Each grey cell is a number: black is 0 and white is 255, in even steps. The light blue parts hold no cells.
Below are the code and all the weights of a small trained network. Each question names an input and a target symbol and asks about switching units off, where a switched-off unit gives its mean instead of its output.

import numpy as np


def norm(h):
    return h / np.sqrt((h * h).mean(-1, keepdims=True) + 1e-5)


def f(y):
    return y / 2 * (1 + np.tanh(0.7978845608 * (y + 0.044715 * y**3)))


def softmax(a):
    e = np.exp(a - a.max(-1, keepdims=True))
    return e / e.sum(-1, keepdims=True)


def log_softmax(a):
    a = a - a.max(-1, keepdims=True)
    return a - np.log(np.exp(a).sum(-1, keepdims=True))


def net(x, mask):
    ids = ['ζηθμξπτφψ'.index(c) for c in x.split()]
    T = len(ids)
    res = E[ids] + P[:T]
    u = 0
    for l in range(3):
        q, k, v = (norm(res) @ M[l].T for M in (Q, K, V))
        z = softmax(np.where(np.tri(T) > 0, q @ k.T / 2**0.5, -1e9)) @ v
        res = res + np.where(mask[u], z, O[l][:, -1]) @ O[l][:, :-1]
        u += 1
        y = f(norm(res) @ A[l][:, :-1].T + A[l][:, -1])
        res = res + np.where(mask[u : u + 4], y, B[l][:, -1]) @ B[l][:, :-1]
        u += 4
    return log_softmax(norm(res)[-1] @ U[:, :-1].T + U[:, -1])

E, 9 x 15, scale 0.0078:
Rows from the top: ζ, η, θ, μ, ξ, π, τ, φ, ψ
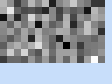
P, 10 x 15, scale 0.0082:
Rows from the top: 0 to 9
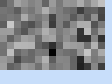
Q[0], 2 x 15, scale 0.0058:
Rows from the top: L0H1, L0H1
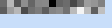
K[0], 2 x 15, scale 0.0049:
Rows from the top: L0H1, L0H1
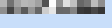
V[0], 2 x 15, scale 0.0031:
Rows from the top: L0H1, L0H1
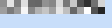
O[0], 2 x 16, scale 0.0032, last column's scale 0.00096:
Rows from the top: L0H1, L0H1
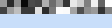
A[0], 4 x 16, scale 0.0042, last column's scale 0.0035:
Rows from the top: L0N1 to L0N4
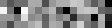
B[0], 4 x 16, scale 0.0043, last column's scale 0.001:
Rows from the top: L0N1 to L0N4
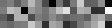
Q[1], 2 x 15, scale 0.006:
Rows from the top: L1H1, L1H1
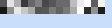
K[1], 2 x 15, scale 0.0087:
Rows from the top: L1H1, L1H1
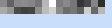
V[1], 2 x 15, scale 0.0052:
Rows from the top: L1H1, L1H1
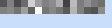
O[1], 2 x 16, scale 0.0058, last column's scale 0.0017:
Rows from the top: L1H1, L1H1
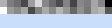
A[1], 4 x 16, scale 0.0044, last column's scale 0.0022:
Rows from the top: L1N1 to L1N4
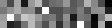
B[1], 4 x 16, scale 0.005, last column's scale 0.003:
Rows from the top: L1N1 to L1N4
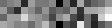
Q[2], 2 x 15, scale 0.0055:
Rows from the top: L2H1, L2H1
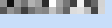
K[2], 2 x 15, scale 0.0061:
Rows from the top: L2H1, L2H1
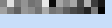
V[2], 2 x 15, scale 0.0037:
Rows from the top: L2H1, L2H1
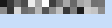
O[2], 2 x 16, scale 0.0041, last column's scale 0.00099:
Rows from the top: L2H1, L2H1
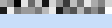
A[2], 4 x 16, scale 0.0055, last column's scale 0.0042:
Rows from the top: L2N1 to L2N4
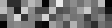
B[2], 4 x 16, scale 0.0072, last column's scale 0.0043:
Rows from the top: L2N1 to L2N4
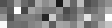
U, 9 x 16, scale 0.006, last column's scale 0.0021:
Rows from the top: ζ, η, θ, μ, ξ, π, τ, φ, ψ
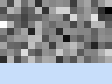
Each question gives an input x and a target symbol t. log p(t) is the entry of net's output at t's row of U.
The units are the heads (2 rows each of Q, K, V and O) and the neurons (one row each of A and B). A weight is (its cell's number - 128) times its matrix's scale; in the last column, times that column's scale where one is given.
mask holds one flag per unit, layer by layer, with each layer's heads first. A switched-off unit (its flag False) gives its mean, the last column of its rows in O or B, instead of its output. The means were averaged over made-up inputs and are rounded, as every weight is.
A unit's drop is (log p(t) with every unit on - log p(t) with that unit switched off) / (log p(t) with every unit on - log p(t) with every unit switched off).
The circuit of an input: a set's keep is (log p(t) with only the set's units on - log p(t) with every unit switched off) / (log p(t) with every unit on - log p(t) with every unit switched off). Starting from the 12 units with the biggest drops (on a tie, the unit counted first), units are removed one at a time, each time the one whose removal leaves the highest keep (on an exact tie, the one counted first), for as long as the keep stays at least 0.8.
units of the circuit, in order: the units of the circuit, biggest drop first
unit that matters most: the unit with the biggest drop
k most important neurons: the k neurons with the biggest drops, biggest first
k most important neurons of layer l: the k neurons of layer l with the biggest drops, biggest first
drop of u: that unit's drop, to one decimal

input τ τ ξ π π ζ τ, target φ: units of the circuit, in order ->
[L1H1]
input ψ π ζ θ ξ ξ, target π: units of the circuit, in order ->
[L2H1; L2N2]
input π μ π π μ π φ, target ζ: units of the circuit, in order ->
[L1H1; L2H1; L2N3]
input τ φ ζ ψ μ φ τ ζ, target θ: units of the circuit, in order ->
[L0H1; L1N3]
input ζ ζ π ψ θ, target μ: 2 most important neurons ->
[L0N1; L0N2]
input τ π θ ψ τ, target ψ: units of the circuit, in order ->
[L2H1; L0N4]
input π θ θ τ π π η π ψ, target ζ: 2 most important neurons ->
[L2N3; L0N2]
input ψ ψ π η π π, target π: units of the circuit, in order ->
[L2H1; L2N2; L1H1]
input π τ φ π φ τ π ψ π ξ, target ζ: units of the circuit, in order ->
[L2H1; L1H1; L2N3]
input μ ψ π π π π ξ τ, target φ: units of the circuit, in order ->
[L1H1; L2N2]
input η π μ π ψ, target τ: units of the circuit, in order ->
[L1H1; L2N4]
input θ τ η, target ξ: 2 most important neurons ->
[L2N1; L1N4]
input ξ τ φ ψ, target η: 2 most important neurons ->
[L1N2; L2N4]
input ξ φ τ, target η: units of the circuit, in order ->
[L0H1]
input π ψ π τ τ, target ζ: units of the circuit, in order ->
[L2H1; L1H1]
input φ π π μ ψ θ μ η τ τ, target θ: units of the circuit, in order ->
[L0H1; L1N3]
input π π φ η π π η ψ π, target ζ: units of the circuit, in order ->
[L2H1; L1H1; L2N3]
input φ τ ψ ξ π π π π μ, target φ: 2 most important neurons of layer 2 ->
[L2N3; L2N2]
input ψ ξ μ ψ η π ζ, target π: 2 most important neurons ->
[L2N2; L0N2]
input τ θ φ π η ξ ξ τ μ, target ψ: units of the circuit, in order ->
[L2H1]
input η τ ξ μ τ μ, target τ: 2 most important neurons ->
[L2N4; L0N2]
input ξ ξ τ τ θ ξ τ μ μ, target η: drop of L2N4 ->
0.1
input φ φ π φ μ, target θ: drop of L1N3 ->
0.2
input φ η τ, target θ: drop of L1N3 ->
0.1
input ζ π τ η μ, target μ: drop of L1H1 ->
0.9
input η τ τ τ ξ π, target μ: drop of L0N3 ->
0.0
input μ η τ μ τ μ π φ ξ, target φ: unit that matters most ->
L1H1
